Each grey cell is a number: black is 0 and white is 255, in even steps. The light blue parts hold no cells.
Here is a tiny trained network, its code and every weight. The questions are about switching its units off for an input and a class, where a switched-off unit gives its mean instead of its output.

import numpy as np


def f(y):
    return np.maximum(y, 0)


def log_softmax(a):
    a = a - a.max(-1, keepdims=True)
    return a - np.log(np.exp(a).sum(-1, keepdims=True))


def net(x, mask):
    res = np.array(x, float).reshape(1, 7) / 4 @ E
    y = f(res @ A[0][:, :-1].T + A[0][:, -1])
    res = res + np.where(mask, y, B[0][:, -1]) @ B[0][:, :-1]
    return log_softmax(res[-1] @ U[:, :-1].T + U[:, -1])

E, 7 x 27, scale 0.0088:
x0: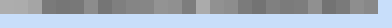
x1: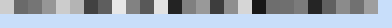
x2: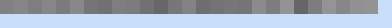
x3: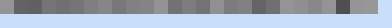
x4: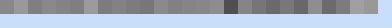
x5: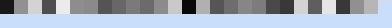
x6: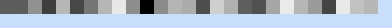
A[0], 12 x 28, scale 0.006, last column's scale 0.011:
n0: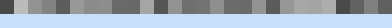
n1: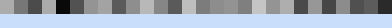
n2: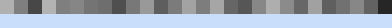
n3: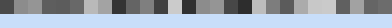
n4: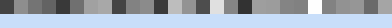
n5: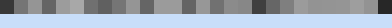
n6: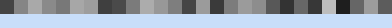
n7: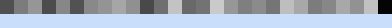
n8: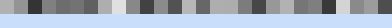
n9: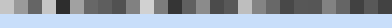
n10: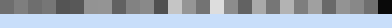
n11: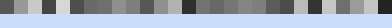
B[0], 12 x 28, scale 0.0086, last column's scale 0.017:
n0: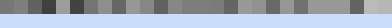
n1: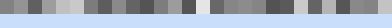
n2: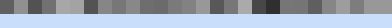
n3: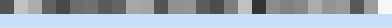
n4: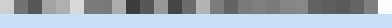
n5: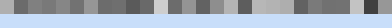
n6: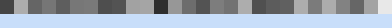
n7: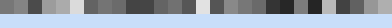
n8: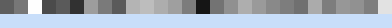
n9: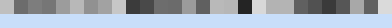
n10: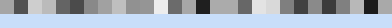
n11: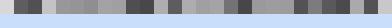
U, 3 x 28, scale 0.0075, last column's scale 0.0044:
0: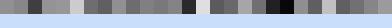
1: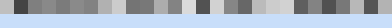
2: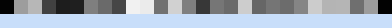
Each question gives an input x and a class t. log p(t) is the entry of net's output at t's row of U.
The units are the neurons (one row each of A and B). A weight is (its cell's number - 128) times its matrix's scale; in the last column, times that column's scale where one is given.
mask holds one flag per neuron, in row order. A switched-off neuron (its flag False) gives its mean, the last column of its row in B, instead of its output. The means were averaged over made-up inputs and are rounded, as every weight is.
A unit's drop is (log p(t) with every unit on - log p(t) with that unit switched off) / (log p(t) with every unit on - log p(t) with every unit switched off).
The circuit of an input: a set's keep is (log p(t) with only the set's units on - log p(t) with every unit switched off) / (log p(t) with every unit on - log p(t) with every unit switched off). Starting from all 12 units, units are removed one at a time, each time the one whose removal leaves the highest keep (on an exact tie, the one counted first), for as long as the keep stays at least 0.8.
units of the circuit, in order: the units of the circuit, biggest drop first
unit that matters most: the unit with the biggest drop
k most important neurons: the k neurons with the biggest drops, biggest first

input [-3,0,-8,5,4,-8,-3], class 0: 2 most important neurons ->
(n1, n2)
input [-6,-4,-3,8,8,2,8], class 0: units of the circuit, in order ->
(n7)
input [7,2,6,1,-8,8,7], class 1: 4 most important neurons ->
(n11, n5, n6, n1)
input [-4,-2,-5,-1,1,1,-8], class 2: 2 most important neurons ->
(n4, n6)
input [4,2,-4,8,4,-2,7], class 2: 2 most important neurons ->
(n8, n9)
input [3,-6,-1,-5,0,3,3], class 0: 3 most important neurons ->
(n4, n7, n9)
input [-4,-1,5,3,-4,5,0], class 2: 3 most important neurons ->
(n4, n1, n7)
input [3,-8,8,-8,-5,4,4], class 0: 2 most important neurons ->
(n4, n7)
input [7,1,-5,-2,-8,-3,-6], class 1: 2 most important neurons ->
(n9, n7)
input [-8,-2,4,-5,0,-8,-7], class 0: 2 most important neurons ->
(n1, n2)
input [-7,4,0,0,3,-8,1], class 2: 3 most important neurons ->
(n8, n4, n11)
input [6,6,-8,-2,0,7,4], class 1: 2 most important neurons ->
(n11, n5)
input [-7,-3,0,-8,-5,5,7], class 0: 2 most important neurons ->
(n7, n9)
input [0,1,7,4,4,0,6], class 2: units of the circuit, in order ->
(n9)
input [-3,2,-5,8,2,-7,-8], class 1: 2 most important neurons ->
(n9, n7)
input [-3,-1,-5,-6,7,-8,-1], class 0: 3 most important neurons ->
(n1, n2, n11)
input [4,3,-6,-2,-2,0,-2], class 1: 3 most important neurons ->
(n1, n7, n3)
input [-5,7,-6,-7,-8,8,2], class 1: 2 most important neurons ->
(n11, n5)
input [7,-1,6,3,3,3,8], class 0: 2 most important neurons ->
(n7, n9)
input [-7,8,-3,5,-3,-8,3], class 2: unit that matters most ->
n8
